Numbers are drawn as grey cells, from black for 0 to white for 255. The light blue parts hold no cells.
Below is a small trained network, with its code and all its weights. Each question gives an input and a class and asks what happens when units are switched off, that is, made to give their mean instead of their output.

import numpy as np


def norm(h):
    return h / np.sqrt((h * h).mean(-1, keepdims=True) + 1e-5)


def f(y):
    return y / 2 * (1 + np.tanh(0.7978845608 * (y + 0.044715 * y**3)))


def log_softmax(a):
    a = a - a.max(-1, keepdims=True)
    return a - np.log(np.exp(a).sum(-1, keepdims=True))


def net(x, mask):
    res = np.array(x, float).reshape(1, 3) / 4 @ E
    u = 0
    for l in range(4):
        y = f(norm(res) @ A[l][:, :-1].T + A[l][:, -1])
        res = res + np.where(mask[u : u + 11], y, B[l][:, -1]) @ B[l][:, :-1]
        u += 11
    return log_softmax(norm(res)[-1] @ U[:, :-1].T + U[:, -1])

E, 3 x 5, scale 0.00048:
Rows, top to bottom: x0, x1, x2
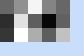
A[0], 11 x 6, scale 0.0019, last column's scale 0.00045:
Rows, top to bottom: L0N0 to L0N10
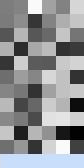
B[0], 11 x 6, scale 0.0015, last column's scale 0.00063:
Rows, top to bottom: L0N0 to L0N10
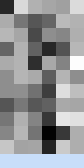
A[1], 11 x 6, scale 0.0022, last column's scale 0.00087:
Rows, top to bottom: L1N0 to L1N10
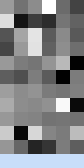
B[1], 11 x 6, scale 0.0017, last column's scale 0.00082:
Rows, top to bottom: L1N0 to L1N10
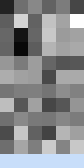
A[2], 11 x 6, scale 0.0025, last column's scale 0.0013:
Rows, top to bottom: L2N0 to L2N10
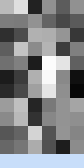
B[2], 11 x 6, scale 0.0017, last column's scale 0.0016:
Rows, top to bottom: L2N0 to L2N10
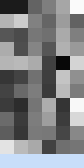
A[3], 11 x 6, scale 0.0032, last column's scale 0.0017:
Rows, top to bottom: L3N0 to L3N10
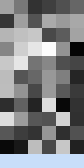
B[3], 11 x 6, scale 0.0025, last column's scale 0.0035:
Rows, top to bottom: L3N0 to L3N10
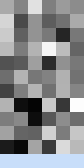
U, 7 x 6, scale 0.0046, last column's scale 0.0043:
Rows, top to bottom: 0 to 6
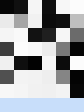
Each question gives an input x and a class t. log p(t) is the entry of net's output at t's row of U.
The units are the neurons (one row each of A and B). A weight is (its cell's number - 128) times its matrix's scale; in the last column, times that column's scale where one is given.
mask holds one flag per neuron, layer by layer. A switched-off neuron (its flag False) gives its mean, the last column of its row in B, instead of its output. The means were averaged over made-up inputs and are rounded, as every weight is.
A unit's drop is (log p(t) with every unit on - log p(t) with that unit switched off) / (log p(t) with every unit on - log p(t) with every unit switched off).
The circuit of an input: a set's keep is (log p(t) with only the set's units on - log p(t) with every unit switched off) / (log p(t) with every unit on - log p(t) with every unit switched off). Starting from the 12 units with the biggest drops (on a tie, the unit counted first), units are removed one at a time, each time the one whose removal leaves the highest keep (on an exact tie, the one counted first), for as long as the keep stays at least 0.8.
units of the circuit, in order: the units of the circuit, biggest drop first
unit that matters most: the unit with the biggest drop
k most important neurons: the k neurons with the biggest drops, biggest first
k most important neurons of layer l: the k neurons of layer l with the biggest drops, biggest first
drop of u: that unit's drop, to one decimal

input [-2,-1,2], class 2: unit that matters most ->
L0N10
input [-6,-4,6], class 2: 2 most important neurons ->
[L3N7; L3N8]
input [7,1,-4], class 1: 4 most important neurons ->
[L0N9; L2N10; L2N0; L0N3]
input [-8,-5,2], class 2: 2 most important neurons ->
[L0N10; L0N8]
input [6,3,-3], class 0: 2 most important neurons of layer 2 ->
[L2N4; L2N5]
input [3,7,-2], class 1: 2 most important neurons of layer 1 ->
[L1N1; L1N5]
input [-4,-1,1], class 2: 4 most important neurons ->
[L0N10; L0N8; L0N6; L3N7]
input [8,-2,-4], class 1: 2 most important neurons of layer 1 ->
[L1N5; L1N1]
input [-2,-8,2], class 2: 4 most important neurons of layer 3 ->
[L3N7; L3N8; L3N10; L3N9]
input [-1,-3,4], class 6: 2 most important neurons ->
[L3N7; L3N3]
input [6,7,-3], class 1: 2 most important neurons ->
[L2N10; L1N5]
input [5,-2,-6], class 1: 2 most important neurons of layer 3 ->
[L3N7; L3N2]
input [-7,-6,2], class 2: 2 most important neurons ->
[L0N10; L0N8]
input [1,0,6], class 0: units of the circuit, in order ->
[L3N7]
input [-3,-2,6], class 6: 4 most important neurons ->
[L0N10; L3N7; L3N3; L3N10]
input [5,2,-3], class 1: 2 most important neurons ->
[L0N9; L2N10]
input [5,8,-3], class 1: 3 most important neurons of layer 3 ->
[L3N7; L3N2; L3N10]
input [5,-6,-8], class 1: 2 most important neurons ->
[L0N4; L0N9]
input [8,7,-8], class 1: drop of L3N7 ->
0.2
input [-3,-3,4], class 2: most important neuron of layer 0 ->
[L0N10]
